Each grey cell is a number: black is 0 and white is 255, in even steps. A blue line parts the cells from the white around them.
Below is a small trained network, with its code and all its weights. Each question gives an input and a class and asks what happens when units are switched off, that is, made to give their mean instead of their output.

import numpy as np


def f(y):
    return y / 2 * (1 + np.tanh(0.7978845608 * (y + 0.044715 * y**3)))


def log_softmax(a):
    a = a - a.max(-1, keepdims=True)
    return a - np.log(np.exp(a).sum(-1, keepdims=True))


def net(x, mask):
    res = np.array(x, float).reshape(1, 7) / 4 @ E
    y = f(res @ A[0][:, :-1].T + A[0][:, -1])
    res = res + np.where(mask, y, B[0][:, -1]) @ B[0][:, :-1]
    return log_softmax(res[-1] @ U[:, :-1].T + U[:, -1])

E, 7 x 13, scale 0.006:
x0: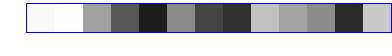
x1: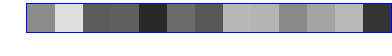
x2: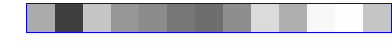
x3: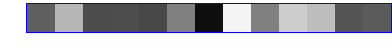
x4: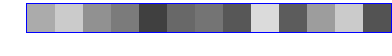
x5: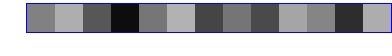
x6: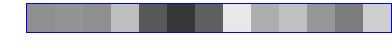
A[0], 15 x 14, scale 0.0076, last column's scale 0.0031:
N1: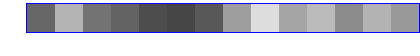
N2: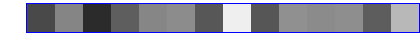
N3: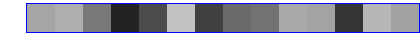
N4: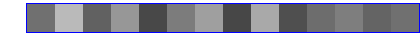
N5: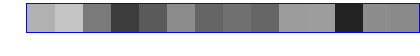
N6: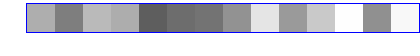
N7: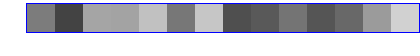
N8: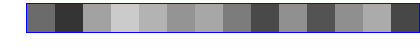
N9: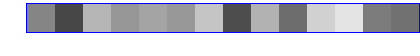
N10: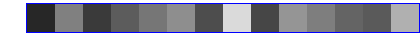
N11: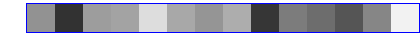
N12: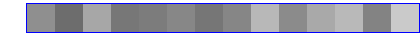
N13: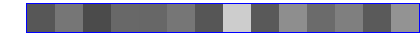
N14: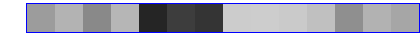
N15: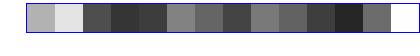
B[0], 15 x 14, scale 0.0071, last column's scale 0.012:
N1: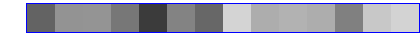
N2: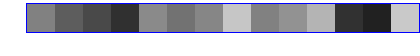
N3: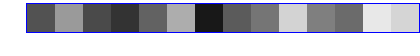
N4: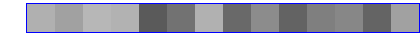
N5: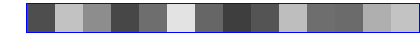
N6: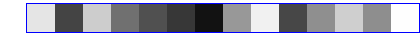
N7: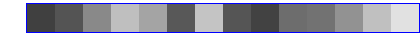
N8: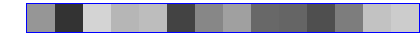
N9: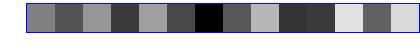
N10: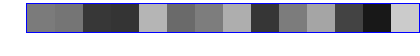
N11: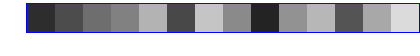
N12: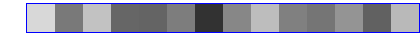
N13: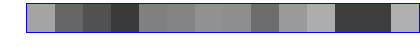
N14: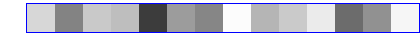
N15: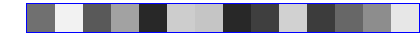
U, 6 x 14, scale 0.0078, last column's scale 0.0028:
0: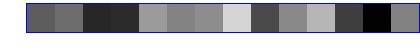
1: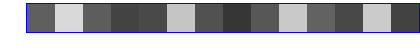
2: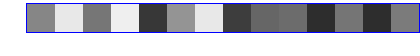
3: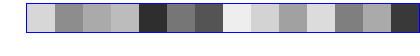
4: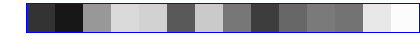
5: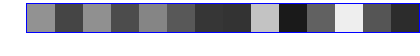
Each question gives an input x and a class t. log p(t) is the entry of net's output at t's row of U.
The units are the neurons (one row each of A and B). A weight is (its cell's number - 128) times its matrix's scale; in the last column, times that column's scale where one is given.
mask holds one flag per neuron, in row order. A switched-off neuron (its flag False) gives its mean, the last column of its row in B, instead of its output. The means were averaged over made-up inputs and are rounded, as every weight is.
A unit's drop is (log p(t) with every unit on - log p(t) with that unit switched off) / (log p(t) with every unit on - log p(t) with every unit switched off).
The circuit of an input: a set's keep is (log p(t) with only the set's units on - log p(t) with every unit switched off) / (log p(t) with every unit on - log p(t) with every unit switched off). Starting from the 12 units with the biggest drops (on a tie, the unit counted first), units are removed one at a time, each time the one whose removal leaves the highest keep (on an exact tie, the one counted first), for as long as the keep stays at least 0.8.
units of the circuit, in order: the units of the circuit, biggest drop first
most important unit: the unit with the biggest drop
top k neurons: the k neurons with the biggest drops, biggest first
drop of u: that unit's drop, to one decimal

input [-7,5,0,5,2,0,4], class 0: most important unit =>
N10
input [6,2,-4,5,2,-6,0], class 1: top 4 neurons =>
N15, N5, N3, N6
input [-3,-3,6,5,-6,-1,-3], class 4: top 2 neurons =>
N8, N11
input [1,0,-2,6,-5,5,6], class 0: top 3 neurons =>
N10, N2, N13
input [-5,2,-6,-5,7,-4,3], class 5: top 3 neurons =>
N15, N11, N14
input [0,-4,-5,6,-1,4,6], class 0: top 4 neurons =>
N10, N2, N13, N7
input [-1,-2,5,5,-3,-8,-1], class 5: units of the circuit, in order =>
N9, N1
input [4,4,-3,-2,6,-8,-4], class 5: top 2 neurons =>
N6, N14
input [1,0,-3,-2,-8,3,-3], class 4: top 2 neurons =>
N11, N7
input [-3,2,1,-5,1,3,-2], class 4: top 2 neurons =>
N6, N12
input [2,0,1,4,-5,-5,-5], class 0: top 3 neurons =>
N7, N8, N6
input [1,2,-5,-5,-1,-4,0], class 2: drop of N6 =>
0.1
